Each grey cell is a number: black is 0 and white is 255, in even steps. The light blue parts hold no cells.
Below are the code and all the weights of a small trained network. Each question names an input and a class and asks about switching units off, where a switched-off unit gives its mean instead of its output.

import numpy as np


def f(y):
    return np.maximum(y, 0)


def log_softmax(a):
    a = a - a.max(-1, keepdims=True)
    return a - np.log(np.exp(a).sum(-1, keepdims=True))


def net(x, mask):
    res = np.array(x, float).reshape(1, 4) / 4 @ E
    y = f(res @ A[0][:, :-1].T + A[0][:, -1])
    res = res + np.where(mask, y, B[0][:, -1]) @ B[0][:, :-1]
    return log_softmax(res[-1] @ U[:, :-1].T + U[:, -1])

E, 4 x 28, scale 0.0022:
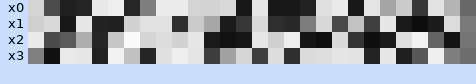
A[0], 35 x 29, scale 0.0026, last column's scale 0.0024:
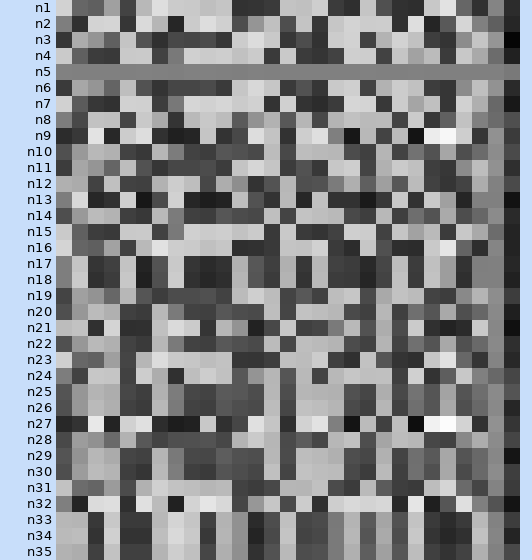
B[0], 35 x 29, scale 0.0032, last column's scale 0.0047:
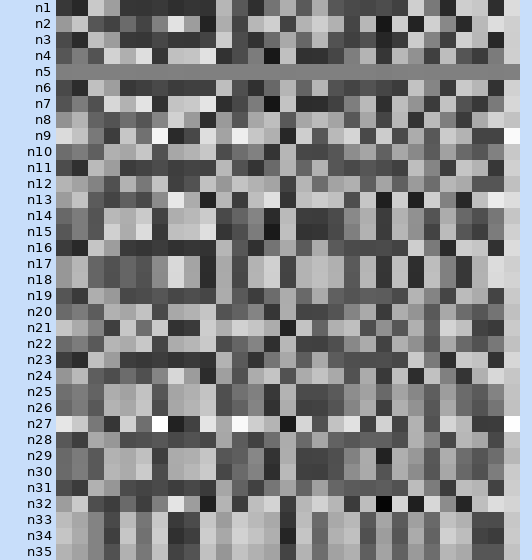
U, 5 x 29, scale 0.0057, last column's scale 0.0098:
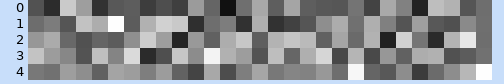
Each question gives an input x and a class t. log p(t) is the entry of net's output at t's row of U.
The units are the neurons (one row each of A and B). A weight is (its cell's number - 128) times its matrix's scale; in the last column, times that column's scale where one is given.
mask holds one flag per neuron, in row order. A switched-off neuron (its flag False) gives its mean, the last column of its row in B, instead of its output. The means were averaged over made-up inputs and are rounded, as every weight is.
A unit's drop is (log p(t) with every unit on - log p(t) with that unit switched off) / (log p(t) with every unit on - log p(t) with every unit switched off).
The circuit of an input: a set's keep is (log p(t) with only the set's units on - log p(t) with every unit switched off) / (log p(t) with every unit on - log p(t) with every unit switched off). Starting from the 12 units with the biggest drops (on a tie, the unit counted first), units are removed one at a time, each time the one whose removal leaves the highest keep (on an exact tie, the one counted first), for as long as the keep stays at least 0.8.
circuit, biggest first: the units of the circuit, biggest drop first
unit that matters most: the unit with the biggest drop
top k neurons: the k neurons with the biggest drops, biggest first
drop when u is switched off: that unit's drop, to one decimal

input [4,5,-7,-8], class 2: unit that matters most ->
n13
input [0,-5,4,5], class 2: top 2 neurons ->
[n32; n2]
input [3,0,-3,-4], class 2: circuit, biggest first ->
[n13; n18]
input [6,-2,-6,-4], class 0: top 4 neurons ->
[n3; n6; n11; n19]
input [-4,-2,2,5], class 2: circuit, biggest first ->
[n32; n2]
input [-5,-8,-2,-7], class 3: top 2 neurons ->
[n27; n9]
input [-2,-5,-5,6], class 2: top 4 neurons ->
[n32; n2; n24; n8]
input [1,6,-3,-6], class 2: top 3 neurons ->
[n13; n18; n17]
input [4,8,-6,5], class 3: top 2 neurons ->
[n21; n34]
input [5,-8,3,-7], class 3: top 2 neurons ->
[n27; n9]
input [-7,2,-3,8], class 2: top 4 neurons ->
[n32; n2; n24; n8]
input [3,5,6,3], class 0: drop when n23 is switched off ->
0.2
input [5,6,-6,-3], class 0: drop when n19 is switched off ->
0.4
